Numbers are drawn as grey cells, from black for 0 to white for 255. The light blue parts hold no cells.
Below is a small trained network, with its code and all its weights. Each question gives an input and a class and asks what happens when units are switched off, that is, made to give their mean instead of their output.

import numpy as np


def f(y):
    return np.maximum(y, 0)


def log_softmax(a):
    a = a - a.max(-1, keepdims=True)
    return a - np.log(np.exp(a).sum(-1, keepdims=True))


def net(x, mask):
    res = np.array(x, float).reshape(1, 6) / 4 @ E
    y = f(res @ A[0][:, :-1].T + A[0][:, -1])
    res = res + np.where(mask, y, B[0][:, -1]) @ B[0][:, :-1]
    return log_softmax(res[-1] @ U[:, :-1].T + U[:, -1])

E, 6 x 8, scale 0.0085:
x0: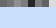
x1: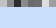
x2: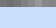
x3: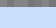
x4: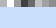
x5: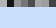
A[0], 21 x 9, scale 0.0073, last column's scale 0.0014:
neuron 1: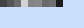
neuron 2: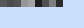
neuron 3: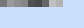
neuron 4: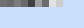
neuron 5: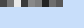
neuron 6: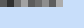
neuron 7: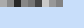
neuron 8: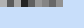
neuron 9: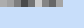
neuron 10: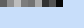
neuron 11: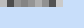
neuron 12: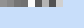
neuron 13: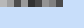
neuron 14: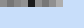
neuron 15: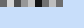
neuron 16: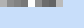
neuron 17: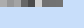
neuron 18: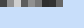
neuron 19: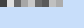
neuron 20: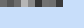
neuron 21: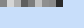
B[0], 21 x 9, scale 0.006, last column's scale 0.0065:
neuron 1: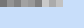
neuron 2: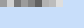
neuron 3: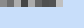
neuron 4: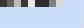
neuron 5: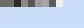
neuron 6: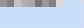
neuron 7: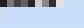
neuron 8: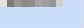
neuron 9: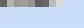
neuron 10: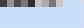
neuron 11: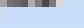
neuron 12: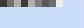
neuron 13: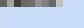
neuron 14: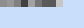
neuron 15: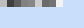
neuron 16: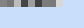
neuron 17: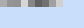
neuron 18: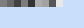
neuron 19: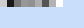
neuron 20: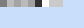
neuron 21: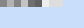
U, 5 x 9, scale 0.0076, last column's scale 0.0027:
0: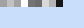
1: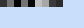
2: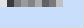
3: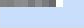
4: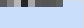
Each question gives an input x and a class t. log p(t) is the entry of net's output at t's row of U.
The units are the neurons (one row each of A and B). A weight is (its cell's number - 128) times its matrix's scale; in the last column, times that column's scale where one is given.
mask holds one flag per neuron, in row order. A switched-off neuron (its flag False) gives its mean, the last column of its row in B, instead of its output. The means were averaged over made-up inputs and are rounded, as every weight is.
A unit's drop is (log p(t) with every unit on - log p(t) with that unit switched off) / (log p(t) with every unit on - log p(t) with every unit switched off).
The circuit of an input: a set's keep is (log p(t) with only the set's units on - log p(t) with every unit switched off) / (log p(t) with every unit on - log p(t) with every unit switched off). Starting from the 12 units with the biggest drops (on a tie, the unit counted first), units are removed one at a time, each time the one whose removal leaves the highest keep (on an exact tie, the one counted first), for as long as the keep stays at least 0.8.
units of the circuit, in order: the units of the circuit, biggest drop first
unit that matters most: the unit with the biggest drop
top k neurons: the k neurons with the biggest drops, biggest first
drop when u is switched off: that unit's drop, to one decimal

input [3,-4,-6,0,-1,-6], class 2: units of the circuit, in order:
[neuron 19; neuron 15]
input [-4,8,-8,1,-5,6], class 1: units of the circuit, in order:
[neuron 7]
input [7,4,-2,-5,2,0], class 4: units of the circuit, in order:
[neuron 4; neuron 3]
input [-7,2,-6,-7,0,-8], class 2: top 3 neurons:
[neuron 19; neuron 15; neuron 4]
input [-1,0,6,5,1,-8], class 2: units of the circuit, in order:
[neuron 19; neuron 15]
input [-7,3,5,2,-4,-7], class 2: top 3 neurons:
[neuron 15; neuron 19; neuron 4]
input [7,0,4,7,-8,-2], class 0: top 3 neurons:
[neuron 20; neuron 2; neuron 1]
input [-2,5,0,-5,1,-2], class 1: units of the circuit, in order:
[neuron 7; neuron 6]
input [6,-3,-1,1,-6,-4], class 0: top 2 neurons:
[neuron 2; neuron 20]
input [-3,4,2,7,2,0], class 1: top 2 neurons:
[neuron 7; neuron 4]
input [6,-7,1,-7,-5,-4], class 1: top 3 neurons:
[neuron 5; neuron 18; neuron 10]
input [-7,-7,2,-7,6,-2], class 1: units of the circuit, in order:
[neuron 18; neuron 10]
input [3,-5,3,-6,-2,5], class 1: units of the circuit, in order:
[neuron 5; neuron 10]
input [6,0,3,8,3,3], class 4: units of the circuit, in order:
[neuron 4; neuron 14]
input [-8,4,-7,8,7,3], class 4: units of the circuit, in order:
[neuron 12]
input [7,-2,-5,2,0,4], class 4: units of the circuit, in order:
[neuron 4; neuron 14]
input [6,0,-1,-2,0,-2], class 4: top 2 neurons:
[neuron 4; neuron 3]
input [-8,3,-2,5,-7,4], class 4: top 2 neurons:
[neuron 12; neuron 21]
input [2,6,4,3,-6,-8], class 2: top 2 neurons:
[neuron 15; neuron 19]
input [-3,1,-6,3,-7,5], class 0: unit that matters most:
neuron 20
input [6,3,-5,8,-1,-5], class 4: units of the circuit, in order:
[neuron 4; neuron 3]
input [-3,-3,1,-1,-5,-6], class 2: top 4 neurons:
[neuron 19; neuron 15; neuron 21; neuron 9]
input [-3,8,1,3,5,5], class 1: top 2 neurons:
[neuron 7; neuron 13]
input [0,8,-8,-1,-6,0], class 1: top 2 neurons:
[neuron 7; neuron 13]
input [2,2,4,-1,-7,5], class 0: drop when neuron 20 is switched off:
0.2
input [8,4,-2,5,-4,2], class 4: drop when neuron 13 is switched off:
0.0
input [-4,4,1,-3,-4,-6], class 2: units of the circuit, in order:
[neuron 15]
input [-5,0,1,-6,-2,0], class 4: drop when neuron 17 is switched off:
0.1
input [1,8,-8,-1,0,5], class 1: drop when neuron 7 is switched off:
0.5
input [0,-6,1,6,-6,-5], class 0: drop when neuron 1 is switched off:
0.2
